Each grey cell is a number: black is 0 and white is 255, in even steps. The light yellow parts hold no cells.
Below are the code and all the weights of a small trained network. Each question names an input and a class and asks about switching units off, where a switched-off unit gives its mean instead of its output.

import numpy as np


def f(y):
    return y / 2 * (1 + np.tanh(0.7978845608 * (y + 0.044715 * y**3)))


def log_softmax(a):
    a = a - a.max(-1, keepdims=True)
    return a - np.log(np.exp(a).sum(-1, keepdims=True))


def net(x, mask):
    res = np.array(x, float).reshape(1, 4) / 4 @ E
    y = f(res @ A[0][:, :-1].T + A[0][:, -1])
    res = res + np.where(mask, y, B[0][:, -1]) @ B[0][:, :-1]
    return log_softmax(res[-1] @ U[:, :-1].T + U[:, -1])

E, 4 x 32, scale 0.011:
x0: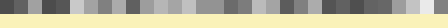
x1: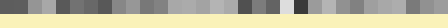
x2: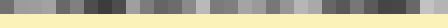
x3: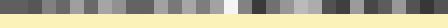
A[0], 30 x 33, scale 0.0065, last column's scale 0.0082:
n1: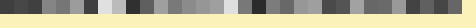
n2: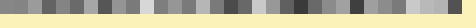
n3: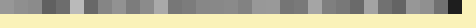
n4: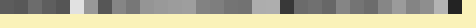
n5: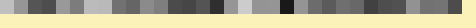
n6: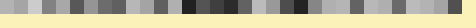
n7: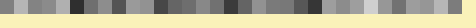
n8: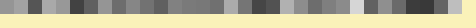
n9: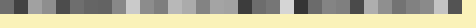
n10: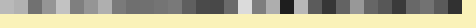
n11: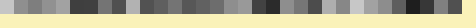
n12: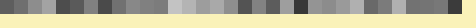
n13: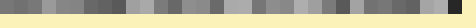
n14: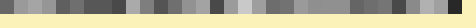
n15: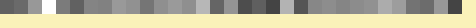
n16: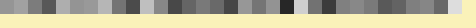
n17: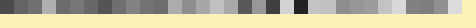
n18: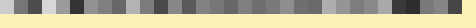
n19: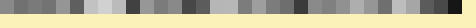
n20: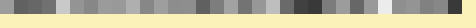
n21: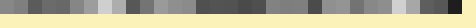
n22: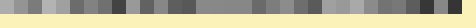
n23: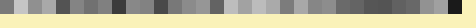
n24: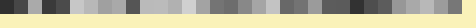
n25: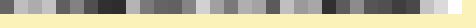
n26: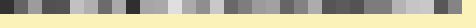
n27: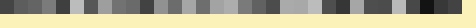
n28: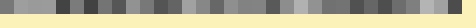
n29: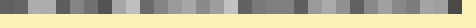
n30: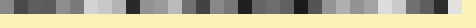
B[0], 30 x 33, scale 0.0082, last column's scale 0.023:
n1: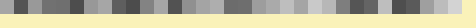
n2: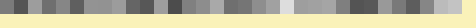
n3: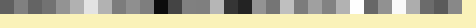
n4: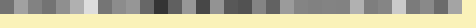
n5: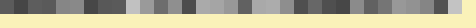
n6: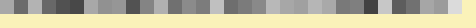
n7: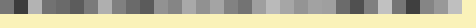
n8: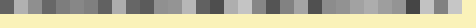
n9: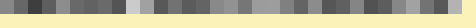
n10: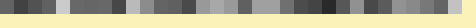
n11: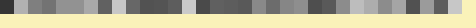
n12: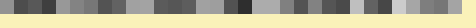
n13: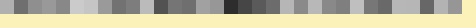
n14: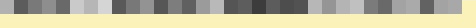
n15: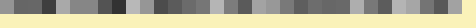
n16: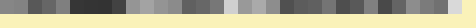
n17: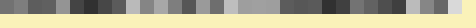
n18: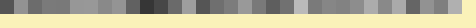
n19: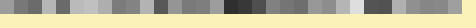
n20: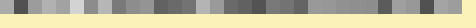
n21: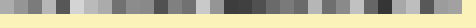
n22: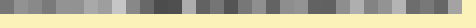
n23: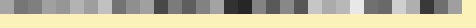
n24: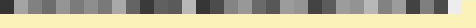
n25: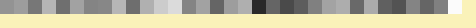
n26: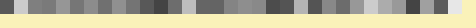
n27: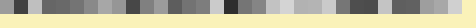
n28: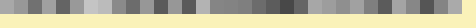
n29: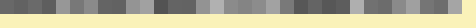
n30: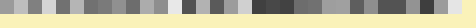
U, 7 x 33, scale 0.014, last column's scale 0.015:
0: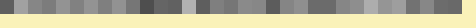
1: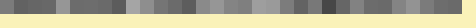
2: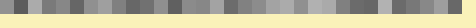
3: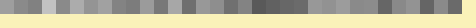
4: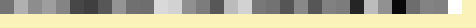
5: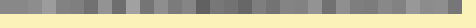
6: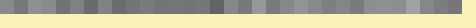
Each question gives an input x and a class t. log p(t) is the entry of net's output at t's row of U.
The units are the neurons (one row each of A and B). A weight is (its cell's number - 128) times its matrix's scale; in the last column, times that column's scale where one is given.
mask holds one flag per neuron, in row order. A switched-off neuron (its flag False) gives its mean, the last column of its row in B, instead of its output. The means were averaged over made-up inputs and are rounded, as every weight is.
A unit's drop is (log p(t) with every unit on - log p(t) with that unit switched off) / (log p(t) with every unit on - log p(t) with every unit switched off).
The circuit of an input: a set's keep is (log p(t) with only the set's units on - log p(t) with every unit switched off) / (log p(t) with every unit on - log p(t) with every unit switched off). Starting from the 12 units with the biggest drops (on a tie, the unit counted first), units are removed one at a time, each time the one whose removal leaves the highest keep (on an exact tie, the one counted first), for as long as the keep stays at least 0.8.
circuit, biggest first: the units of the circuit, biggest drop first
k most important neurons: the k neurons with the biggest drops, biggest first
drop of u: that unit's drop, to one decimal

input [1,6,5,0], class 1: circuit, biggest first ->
[n17]
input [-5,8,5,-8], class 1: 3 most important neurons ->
[n17 n9 n15]
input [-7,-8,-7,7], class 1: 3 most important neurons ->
[n10 n5 n16]
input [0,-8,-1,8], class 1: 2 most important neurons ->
[n10 n5]
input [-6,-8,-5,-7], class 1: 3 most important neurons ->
[n10 n5 n16]
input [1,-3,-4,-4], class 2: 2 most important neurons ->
[n25 n6]
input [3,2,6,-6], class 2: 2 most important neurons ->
[n2 n6]
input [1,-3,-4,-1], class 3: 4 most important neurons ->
[n17 n30 n21 n8]
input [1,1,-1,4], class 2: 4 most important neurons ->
[n25 n27 n16 n1]
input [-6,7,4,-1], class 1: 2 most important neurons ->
[n17 n9]
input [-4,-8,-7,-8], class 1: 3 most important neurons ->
[n10 n5 n16]
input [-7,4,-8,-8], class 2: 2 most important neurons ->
[n6 n7]
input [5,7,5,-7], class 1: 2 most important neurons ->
[n17 n9]
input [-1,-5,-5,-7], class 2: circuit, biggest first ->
[n6]
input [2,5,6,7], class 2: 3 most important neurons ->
[n27 n1 n30]
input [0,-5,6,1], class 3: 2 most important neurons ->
[n25 n17]
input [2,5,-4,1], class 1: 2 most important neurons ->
[n17 n25]
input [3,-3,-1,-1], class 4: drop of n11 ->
0.2
